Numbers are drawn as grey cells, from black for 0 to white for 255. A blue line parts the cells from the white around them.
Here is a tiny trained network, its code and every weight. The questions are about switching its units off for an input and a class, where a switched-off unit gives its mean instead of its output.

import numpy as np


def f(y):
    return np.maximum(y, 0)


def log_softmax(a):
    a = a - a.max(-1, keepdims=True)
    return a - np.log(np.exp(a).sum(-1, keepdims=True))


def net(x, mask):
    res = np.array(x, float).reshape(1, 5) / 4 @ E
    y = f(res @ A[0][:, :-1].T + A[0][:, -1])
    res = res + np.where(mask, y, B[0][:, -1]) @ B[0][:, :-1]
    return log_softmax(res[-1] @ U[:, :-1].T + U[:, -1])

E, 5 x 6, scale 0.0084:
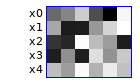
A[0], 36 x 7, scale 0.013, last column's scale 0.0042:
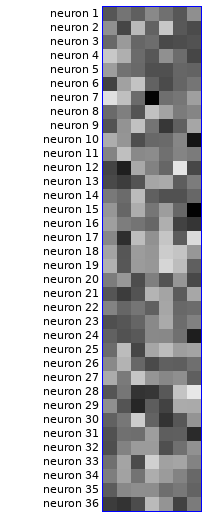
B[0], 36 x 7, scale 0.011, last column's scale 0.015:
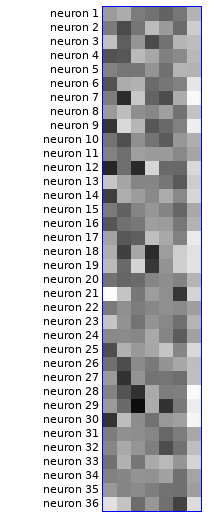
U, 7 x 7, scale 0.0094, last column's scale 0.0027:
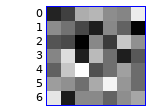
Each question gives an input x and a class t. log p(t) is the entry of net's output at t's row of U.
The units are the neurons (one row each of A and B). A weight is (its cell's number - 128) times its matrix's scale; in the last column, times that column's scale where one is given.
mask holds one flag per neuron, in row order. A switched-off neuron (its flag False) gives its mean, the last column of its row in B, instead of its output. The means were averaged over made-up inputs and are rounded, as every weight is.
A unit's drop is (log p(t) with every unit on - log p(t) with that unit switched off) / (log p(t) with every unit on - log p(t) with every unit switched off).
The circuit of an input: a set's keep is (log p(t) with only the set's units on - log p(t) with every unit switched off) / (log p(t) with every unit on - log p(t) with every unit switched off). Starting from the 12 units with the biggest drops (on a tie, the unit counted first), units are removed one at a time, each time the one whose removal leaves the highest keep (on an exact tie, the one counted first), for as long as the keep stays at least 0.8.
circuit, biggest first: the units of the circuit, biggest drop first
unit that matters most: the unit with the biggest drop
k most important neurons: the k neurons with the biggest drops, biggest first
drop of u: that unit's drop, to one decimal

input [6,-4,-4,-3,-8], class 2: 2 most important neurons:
neuron 29; neuron 28
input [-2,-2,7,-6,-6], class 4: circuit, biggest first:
neuron 9
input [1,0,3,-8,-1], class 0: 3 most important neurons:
neuron 2; neuron 19; neuron 17
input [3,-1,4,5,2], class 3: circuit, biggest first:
neuron 7; neuron 19
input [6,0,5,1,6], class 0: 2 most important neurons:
neuron 12; neuron 17
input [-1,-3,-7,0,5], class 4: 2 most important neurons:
neuron 12; neuron 29
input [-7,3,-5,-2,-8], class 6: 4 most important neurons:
neuron 7; neuron 10; neuron 12; neuron 9
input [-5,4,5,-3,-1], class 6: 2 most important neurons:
neuron 30; neuron 25
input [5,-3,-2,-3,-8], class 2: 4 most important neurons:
neuron 29; neuron 28; neuron 19; neuron 5
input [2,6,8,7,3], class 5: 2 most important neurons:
neuron 18; neuron 19
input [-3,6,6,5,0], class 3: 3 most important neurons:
neuron 36; neuron 21; neuron 13
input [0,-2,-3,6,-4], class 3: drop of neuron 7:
0.1
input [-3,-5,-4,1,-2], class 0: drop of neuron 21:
0.4
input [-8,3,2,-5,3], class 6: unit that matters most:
neuron 30
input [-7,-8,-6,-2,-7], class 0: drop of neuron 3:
-0.2
